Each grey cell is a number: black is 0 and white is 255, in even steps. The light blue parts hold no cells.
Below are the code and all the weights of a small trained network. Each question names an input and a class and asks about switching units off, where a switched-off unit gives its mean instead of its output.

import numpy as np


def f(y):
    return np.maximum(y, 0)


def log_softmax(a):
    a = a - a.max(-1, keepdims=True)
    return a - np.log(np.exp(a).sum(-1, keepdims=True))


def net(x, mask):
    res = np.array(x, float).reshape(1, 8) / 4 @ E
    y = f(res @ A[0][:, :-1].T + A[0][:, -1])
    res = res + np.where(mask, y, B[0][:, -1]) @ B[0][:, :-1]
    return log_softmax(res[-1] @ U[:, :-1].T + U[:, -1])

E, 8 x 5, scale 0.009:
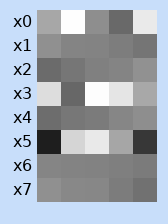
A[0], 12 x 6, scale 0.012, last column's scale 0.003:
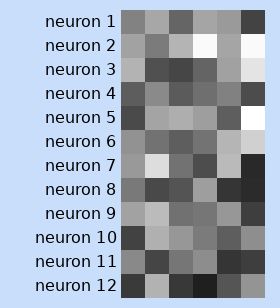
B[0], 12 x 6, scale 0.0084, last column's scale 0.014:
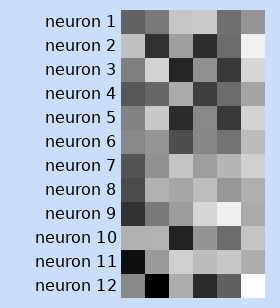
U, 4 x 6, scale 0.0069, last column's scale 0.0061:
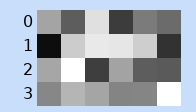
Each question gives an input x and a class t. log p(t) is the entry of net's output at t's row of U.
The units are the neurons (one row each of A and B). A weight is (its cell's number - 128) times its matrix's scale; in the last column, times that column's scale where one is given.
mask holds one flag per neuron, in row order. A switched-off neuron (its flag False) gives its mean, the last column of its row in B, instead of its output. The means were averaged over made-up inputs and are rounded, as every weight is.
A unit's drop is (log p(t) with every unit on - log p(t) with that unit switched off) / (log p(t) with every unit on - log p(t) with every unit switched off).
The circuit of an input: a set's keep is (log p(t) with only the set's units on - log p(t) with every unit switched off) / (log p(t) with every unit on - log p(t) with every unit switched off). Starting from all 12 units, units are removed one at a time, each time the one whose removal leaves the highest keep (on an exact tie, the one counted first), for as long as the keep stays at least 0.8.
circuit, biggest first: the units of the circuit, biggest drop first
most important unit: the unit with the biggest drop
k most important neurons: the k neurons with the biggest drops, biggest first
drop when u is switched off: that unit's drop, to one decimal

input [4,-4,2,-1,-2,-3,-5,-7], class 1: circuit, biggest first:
[neuron 2; neuron 7]
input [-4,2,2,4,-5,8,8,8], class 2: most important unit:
neuron 5
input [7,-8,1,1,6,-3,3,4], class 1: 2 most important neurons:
[neuron 7; neuron 9]
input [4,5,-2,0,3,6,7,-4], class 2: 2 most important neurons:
[neuron 5; neuron 10]
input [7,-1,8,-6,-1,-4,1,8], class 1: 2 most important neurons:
[neuron 7; neuron 9]
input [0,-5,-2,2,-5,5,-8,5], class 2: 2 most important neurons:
[neuron 12; neuron 5]
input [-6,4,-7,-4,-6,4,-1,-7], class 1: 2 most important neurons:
[neuron 11; neuron 8]
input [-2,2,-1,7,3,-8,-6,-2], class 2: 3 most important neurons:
[neuron 3; neuron 12; neuron 6]
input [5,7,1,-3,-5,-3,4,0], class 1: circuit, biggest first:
[neuron 7; neuron 9]
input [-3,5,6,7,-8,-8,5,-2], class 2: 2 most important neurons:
[neuron 3; neuron 12]
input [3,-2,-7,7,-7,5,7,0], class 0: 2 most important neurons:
[neuron 2; neuron 3]
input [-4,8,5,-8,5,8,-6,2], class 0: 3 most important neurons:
[neuron 12; neuron 3; neuron 4]
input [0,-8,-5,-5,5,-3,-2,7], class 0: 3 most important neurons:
[neuron 12; neuron 5; neuron 10]
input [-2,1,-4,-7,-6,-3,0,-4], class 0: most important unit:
neuron 12
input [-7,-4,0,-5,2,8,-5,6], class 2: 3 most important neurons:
[neuron 10; neuron 5; neuron 7]
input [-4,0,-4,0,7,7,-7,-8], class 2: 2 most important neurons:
[neuron 5; neuron 10]
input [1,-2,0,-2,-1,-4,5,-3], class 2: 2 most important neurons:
[neuron 3; neuron 2]
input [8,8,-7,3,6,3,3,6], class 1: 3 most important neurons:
[neuron 9; neuron 7; neuron 12]
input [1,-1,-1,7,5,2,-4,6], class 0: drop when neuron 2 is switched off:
0.8
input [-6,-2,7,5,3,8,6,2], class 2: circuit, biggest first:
[neuron 5]
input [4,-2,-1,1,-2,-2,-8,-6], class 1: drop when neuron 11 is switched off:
-0.2
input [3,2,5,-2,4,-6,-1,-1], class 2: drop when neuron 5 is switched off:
-0.1
